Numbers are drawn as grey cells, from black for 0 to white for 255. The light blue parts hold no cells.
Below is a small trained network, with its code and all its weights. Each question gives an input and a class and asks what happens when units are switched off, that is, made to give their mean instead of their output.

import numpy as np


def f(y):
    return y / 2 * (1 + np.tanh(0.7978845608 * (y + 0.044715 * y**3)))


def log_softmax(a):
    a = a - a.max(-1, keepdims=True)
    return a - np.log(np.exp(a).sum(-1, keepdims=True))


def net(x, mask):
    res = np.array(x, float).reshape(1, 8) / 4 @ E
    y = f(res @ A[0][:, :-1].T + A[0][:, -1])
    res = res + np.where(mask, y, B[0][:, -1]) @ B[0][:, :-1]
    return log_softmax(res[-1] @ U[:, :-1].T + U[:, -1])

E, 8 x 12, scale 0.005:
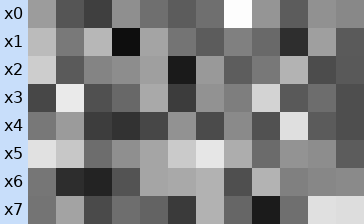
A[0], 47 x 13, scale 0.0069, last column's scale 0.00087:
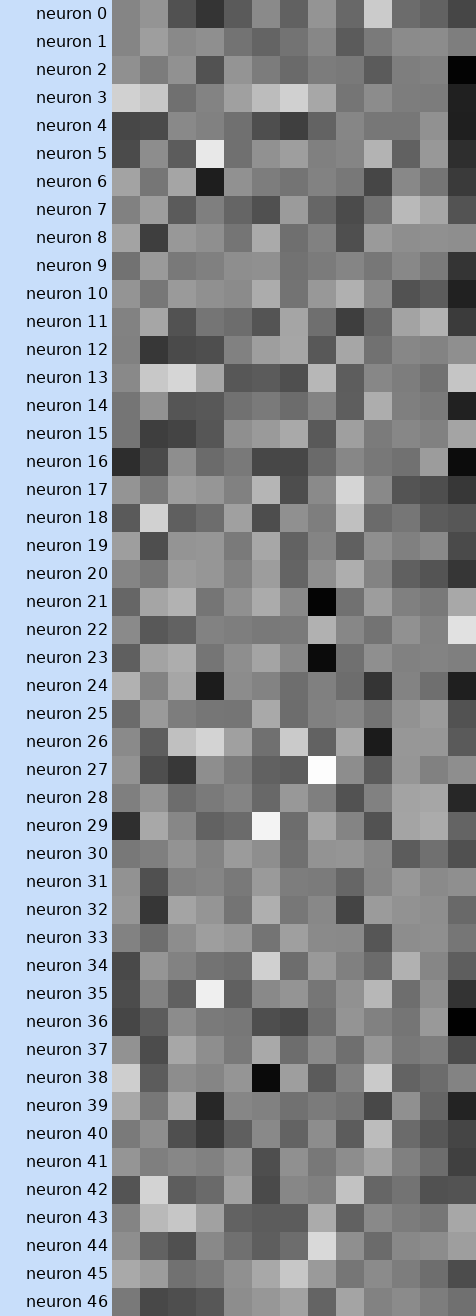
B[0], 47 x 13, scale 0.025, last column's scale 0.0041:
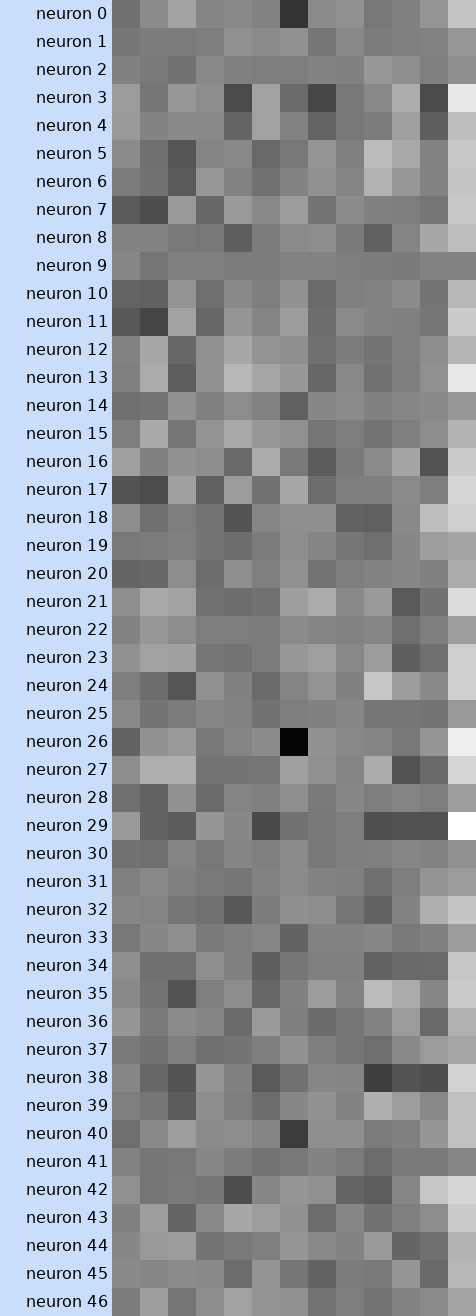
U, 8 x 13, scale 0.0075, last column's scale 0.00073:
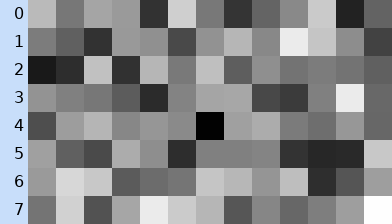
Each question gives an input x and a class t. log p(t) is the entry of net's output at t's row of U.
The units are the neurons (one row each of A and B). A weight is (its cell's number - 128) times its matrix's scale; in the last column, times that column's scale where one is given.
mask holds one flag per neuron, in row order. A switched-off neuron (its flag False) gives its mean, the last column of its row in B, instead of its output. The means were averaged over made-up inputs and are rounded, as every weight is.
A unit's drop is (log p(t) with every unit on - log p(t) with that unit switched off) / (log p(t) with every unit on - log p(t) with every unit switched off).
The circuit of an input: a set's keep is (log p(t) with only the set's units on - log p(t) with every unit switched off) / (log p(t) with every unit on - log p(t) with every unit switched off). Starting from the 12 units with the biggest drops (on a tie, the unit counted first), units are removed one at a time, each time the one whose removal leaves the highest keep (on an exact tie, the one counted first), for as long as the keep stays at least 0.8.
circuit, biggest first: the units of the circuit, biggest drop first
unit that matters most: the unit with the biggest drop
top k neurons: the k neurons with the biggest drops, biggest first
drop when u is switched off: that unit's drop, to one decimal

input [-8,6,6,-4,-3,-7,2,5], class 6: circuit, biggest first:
neuron 21
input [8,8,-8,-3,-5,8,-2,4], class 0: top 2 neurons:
neuron 3; neuron 45
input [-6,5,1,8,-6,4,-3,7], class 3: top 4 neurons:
neuron 42; neuron 18; neuron 17; neuron 10
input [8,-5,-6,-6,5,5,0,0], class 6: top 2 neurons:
neuron 27; neuron 44
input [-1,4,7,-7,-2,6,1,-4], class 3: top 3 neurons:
neuron 32; neuron 8; neuron 29
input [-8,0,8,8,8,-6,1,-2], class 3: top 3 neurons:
neuron 42; neuron 18; neuron 26
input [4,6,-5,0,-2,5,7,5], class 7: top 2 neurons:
neuron 12; neuron 15
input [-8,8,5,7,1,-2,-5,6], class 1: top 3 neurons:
neuron 24; neuron 6; neuron 39
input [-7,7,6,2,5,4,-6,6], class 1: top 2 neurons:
neuron 24; neuron 39
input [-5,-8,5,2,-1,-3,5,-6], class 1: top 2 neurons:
neuron 35; neuron 5
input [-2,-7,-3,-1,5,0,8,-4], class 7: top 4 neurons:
neuron 15; neuron 12; neuron 46; neuron 24
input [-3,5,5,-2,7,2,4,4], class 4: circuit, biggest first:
neuron 0; neuron 40
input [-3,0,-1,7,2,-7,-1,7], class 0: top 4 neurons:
neuron 16; neuron 4; neuron 36; neuron 17
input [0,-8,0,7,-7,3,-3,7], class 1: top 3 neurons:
neuron 5; neuron 35; neuron 17
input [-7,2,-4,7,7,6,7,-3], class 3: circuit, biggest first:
neuron 42
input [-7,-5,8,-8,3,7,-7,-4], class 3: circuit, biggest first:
neuron 32; neuron 8
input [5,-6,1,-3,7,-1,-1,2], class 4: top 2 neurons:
neuron 0; neuron 40
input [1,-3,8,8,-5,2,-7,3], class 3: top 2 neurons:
neuron 42; neuron 18
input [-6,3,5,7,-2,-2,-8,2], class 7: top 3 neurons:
neuron 13; neuron 43; neuron 32
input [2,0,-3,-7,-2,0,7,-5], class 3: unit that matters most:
neuron 32
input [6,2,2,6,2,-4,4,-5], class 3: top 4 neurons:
neuron 42; neuron 18; neuron 21; neuron 23
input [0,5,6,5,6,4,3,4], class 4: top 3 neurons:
neuron 0; neuron 40; neuron 29
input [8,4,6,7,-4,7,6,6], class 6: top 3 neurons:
neuron 27; neuron 44; neuron 16
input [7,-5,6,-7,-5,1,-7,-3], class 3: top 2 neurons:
neuron 32; neuron 8
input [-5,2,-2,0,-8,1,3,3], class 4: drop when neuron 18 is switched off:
0.0
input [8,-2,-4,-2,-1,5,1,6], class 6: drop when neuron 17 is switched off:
0.1
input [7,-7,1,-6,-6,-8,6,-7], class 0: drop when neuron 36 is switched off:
0.3
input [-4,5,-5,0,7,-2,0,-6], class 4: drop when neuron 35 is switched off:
0.1
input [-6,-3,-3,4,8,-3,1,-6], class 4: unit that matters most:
neuron 0
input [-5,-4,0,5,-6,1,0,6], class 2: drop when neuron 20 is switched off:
-0.1
